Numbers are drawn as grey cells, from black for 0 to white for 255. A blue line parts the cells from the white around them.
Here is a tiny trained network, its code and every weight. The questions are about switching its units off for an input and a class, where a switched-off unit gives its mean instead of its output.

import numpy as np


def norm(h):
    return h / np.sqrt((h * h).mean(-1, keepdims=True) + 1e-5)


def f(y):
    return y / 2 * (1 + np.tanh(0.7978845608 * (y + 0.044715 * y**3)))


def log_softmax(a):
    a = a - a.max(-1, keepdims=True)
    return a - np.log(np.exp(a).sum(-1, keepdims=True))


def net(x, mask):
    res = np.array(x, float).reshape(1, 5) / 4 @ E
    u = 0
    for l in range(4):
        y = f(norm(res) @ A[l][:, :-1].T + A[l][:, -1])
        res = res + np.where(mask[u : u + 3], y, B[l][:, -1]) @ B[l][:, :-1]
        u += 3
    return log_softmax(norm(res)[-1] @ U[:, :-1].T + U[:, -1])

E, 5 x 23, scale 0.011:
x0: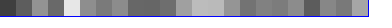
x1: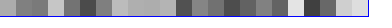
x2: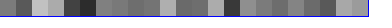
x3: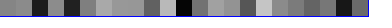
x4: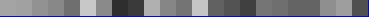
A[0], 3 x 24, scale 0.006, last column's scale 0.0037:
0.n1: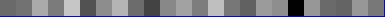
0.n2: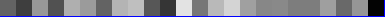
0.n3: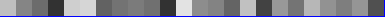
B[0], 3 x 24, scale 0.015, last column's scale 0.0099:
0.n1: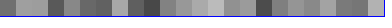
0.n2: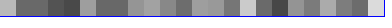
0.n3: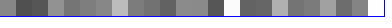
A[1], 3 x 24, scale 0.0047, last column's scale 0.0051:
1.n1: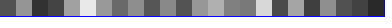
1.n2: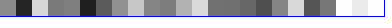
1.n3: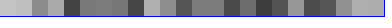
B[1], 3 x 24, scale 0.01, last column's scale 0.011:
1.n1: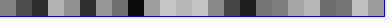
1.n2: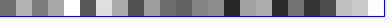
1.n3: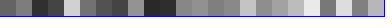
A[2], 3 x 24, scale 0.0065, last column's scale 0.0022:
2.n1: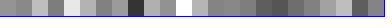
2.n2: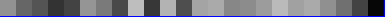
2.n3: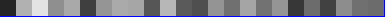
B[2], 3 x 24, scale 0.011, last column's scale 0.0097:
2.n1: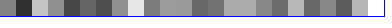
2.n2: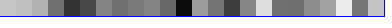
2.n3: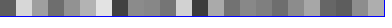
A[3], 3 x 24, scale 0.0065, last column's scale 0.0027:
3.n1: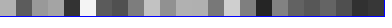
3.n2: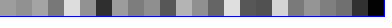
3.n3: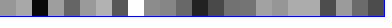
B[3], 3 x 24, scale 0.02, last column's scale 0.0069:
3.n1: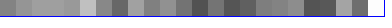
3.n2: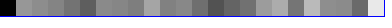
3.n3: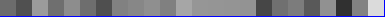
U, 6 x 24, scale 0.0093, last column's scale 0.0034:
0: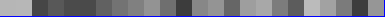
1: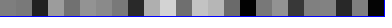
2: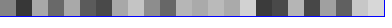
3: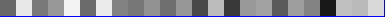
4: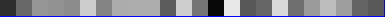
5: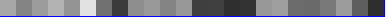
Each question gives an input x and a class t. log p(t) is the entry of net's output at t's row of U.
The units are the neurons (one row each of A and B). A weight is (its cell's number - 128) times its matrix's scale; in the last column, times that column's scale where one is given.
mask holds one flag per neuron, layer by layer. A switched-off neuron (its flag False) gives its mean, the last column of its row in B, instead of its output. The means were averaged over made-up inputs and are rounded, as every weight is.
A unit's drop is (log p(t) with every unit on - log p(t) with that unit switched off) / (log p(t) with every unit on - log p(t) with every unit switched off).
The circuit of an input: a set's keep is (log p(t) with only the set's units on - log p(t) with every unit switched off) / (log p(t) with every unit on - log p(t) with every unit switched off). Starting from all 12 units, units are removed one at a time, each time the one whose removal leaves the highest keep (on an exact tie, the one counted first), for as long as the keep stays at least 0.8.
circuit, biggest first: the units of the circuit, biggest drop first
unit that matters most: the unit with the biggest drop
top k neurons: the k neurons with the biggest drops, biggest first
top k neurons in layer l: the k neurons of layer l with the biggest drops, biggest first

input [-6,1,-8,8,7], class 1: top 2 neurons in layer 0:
0.n2, 0.n1
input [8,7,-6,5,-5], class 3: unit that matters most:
0.n3
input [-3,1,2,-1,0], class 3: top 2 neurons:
1.n2, 0.n2
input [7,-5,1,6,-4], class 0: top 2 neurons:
1.n2, 2.n2
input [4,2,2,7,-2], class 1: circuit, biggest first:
1.n2, 2.n1
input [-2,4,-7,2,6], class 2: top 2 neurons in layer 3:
3.n3, 3.n2
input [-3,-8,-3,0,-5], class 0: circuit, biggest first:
2.n2, 0.n2
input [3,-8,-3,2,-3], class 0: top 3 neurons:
0.n2, 2.n2, 1.n2
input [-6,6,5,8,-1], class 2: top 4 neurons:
3.n3, 0.n2, 3.n2, 0.n1
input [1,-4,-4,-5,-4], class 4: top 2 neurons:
0.n3, 3.n2
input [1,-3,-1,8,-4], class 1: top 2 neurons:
1.n1, 1.n3
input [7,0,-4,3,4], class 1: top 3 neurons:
1.n1, 0.n3, 1.n2
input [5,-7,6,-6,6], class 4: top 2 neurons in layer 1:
1.n1, 1.n2
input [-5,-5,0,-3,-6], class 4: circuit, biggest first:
0.n3
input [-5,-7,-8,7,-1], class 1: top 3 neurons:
1.n1, 0.n2, 1.n3
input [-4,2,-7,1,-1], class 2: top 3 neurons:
3.n3, 0.n3, 0.n1
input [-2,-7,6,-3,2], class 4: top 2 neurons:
1.n2, 0.n2
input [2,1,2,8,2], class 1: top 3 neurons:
1.n1, 0.n2, 0.n1
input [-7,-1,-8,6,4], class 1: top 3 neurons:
1.n1, 0.n2, 3.n3
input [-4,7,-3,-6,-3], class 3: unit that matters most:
1.n2
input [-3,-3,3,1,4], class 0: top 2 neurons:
1.n2, 0.n3
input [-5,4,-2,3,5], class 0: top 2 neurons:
1.n2, 2.n2
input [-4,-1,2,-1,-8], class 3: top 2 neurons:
0.n3, 2.n1
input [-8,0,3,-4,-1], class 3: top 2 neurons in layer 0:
0.n3, 0.n2
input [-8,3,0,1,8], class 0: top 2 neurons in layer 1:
1.n2, 1.n3
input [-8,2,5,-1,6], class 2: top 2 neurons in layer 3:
3.n3, 3.n1
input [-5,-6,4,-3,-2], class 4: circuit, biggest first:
1.n2
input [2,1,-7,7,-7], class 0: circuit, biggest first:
1.n2, 2.n2
